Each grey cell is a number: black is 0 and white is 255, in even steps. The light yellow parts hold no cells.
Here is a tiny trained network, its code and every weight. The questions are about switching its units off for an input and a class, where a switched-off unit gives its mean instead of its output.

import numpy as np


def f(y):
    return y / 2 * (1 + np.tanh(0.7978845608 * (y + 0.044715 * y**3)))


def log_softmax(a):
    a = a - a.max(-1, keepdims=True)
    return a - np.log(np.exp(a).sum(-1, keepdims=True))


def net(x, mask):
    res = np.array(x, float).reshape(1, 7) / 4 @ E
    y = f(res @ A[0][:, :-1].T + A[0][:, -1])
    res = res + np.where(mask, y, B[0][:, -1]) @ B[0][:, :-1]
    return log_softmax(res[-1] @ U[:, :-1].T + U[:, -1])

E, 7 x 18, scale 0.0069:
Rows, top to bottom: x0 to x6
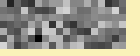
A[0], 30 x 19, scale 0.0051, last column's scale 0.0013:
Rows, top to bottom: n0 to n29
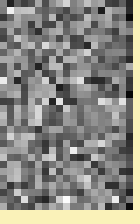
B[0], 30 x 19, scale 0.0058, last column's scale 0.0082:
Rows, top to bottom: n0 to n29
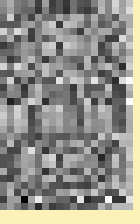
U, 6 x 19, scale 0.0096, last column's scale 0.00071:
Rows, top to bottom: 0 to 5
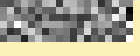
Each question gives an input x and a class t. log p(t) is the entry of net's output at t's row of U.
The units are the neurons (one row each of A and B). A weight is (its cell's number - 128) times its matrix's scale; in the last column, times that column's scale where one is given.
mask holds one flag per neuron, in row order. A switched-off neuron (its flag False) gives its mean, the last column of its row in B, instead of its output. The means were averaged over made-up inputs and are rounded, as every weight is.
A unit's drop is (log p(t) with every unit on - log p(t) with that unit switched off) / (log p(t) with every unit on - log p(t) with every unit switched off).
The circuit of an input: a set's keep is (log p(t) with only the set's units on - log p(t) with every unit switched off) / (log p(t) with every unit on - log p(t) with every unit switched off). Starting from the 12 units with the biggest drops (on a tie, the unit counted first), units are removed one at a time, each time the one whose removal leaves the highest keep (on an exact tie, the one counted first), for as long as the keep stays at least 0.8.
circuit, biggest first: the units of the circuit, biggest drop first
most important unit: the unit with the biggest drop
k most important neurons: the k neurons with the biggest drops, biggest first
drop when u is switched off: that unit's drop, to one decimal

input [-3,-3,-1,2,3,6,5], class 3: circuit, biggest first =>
[n9 n4]
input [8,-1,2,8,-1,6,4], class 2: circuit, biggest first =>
[n26]
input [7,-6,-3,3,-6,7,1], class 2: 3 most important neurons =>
[n26 n0 n29]
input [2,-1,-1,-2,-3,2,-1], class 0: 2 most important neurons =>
[n14 n28]
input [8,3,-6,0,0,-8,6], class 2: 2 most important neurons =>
[n0 n29]
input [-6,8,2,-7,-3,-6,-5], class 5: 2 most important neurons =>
[n28 n14]
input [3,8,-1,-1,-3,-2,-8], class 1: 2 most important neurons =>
[n20 n27]
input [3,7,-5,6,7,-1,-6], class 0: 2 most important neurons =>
[n6 n22]
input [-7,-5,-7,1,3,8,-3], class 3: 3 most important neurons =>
[n9 n4 n18]
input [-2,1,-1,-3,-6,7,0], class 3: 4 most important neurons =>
[n9 n4 n6 n22]
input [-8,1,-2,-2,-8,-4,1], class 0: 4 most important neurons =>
[n3 n25 n23 n10]
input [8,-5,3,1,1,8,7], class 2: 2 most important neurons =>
[n26 n29]
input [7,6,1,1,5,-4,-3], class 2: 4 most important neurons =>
[n0 n29 n26 n12]
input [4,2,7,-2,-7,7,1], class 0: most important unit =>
n3
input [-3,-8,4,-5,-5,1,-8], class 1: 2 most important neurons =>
[n27 n5]
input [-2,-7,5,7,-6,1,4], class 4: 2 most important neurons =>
[n14 n28]
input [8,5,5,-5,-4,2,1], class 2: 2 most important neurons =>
[n0 n29]
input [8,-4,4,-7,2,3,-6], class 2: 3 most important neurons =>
[n26 n0 n29]
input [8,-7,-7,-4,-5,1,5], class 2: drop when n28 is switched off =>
0.2
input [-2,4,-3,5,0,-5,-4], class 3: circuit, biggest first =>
[n15]
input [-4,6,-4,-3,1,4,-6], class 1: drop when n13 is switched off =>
0.1
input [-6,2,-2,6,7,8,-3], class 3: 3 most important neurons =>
[n9 n4 n18]
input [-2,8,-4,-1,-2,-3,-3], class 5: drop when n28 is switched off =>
0.7
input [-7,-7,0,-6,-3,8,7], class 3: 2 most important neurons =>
[n9 n4]
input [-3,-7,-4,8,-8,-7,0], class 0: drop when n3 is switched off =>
0.2
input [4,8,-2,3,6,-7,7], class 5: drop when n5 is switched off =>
0.1
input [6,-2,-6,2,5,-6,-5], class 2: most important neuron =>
[n26]
